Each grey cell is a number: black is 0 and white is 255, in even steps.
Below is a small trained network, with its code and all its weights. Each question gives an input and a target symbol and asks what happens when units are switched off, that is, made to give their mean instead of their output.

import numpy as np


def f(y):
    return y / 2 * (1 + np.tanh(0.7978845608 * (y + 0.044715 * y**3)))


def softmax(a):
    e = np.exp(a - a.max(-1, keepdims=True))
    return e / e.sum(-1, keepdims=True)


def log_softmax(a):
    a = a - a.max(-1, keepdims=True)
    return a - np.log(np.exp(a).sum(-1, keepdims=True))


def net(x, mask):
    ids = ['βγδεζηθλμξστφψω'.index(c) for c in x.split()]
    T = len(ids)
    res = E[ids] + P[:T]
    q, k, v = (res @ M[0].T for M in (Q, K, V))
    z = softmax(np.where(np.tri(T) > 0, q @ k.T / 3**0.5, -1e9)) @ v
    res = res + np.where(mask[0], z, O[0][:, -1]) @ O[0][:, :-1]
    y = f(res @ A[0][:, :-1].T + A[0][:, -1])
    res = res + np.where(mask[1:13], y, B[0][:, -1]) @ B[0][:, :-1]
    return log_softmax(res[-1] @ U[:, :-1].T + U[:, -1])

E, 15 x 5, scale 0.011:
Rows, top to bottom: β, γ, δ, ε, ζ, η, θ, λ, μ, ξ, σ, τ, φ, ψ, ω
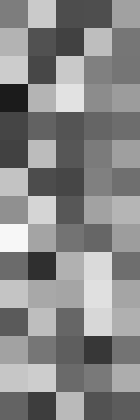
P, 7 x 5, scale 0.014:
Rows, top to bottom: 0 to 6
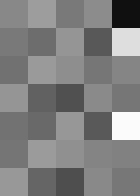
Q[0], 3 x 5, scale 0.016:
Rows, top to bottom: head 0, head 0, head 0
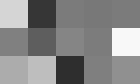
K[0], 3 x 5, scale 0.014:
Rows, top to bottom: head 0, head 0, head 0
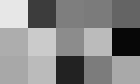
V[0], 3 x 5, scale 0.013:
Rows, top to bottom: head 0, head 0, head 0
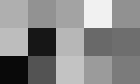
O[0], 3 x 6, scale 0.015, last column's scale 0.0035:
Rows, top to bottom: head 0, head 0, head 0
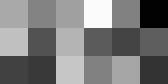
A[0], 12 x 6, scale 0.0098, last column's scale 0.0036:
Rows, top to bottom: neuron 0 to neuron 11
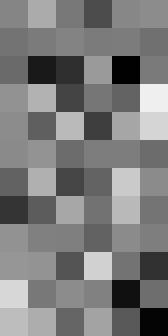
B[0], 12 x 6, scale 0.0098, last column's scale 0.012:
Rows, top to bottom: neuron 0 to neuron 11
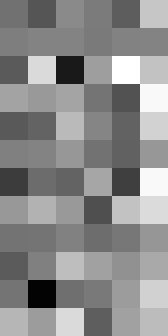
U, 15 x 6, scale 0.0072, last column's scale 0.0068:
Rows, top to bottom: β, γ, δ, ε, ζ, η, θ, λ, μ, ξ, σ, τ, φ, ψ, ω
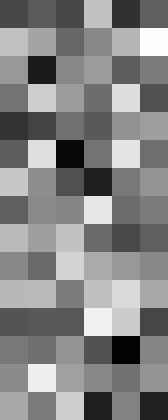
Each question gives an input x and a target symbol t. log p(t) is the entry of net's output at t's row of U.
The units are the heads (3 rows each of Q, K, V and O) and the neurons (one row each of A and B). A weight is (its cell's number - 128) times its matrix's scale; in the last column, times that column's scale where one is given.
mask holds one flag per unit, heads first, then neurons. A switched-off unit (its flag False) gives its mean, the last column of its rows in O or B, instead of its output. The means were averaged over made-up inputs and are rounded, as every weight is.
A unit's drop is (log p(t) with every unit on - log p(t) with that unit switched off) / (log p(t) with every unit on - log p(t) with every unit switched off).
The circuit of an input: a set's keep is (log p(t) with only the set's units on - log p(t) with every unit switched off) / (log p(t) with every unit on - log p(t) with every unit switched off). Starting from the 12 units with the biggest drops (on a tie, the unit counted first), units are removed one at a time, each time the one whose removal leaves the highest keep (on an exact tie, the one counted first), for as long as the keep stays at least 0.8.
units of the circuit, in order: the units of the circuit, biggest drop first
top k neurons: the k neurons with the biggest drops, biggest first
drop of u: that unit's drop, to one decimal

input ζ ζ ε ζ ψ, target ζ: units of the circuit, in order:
(head 0; neuron 6)
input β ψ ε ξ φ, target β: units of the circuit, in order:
(neuron 6; head 0; neuron 7)
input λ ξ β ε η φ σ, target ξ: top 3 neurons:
(neuron 9; neuron 2; neuron 11)
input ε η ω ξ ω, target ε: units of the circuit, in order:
(neuron 7; head 0)
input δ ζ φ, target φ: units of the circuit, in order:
(neuron 2; neuron 7)
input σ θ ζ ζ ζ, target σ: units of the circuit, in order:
(head 0)
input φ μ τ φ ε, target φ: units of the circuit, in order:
(head 0; neuron 2; neuron 6)
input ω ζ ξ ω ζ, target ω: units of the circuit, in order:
(head 0; neuron 7)
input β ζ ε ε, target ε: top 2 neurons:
(neuron 7; neuron 10)
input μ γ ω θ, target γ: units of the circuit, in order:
(neuron 2; head 0; neuron 11; neuron 10)
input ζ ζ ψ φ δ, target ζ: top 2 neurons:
(neuron 3; neuron 11)
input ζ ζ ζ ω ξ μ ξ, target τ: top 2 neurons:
(neuron 2; neuron 3)
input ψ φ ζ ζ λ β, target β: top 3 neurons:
(neuron 6; neuron 7; neuron 2)
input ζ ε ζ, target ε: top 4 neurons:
(neuron 7; neuron 10; neuron 0; neuron 6)
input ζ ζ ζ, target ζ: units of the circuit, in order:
(head 0)
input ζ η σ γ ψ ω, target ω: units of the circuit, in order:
(head 0; neuron 6)
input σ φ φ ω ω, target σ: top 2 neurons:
(neuron 6; neuron 4)
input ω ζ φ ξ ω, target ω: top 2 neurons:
(neuron 7; neuron 6)
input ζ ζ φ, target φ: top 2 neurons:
(neuron 2; neuron 10)
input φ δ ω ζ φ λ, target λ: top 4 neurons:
(neuron 6; neuron 7; neuron 9; neuron 2)
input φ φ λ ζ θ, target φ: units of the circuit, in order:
(head 0; neuron 2; neuron 7; neuron 6)
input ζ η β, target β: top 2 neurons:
(neuron 6; neuron 2)
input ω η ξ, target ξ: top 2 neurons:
(neuron 4; neuron 6)
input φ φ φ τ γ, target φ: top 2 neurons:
(neuron 2; neuron 7)
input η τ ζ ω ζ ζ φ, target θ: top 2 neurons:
(neuron 2; neuron 3)
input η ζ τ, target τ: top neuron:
(neuron 6)
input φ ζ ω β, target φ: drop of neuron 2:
0.2
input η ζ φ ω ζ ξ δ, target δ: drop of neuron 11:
0.0
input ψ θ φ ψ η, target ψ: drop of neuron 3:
0.2
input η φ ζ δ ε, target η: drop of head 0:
1.0
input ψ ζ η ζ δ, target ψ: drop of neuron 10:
0.2
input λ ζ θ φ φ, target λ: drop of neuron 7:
0.1
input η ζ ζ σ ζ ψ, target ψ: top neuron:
(neuron 10)
